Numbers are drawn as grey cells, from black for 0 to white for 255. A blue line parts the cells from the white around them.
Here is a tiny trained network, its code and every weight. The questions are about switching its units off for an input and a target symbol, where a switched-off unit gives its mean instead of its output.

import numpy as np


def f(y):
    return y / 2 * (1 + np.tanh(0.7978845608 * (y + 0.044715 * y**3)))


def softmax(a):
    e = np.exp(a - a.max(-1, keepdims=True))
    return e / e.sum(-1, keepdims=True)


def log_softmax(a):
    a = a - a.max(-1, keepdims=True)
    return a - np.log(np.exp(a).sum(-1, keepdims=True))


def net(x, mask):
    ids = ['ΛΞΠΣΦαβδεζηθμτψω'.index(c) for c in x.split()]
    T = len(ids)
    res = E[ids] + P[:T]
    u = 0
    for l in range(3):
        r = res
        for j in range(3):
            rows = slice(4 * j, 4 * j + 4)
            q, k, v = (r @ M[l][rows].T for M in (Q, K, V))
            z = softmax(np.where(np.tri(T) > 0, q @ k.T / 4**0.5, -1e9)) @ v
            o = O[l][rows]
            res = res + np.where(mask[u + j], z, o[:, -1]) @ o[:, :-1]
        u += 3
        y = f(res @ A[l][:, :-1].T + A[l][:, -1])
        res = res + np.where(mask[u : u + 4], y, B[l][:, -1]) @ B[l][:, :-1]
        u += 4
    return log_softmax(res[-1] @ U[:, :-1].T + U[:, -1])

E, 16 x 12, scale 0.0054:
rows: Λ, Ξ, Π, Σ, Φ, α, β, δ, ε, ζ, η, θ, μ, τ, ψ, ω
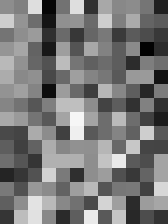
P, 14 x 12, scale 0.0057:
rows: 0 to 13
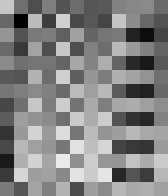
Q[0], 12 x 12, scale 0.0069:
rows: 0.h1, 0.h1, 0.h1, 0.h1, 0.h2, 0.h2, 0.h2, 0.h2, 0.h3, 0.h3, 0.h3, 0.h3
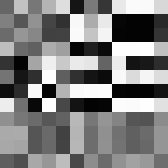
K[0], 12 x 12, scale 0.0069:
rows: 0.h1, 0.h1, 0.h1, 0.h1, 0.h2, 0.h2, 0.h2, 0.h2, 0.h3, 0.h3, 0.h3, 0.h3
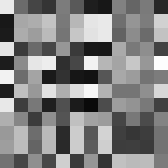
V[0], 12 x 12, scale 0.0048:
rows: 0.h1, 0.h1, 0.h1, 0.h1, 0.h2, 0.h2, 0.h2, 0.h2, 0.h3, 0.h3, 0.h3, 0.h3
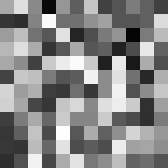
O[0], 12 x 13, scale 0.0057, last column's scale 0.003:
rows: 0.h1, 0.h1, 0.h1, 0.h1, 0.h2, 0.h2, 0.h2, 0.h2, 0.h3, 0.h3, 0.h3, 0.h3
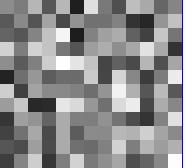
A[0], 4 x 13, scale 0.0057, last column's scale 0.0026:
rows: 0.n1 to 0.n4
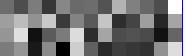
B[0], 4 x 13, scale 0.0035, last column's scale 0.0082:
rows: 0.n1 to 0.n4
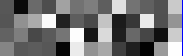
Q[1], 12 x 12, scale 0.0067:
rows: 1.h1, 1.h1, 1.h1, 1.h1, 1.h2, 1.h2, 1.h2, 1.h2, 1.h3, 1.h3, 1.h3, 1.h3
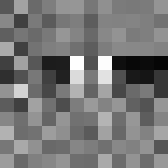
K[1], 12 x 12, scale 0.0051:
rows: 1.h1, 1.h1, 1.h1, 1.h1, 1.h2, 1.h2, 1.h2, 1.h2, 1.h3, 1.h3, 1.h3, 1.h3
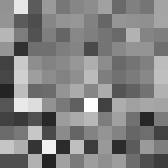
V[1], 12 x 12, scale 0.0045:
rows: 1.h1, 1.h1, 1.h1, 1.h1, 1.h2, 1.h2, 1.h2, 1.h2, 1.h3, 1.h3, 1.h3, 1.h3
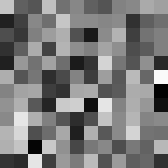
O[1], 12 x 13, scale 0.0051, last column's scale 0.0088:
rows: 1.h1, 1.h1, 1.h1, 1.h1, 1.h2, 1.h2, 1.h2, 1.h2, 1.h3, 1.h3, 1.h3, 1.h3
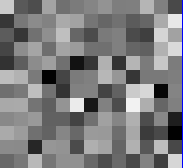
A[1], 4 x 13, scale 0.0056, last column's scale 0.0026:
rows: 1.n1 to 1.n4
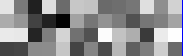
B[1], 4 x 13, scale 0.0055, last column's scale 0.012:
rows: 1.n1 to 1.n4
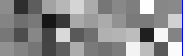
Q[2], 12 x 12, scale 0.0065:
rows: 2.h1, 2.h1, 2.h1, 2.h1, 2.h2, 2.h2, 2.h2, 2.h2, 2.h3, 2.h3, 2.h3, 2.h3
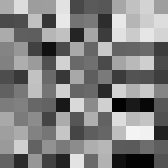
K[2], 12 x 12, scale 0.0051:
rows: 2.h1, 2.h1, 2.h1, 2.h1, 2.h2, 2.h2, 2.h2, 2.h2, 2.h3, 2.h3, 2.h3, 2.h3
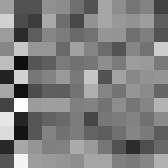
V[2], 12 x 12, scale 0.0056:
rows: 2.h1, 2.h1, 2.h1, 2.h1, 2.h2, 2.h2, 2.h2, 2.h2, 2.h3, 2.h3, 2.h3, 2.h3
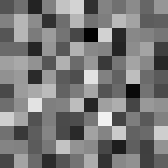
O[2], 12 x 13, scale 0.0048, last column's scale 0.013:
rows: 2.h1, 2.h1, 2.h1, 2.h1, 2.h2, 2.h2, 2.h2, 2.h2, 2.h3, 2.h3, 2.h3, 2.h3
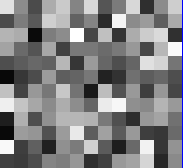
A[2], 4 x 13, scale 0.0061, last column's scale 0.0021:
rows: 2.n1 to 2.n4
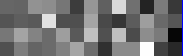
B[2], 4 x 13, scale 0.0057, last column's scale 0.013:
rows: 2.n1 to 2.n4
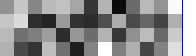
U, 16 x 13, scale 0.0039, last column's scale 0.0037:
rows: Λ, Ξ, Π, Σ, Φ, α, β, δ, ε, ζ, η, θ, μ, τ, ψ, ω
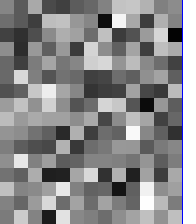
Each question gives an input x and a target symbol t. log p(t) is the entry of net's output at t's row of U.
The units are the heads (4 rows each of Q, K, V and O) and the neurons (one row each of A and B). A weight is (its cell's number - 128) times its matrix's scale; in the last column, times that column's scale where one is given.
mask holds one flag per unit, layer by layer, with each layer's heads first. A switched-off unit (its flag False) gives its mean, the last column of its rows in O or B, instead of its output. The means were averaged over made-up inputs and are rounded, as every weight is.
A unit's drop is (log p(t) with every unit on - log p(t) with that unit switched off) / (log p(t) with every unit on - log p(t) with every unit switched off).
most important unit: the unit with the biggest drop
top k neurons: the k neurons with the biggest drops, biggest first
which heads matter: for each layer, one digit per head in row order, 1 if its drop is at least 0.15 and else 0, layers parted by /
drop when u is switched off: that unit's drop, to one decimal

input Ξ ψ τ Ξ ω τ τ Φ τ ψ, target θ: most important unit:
2.h2
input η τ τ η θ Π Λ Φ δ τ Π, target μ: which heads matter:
101 / 000 / 001
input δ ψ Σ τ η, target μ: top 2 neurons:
(1.n4, 0.n3)
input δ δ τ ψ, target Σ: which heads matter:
011 / 100 / 101
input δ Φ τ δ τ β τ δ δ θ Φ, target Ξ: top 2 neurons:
(0.n3, 0.n4)
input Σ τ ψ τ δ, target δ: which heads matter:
001 / 000 / 010
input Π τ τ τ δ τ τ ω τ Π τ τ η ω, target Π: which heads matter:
111 / 111 / 101
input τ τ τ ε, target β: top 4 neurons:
(0.n4, 1.n2, 2.n1, 1.n1)
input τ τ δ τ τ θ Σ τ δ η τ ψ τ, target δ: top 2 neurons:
(0.n4, 1.n2)
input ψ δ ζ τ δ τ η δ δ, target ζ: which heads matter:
111 / 010 / 101
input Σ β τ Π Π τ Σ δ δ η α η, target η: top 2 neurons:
(2.n4, 2.n2)
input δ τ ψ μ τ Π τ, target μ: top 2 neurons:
(0.n4, 1.n2)
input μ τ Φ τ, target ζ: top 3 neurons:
(0.n4, 0.n2, 1.n4)
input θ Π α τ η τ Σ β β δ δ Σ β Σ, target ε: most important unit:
2.h1
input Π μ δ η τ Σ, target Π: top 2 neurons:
(0.n4, 0.n2)
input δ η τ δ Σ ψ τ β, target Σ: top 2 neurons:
(1.n1, 0.n4)
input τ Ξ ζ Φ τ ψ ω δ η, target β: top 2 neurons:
(0.n3, 1.n4)
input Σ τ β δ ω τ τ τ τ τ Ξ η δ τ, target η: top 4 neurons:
(2.n4, 2.n2, 0.n4, 1.n2)
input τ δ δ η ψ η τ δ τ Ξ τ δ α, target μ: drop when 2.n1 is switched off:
0.3
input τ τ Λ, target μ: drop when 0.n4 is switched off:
0.2
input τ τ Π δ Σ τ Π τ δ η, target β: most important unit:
0.h3
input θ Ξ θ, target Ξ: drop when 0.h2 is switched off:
0.2
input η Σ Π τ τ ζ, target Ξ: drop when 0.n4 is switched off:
0.1
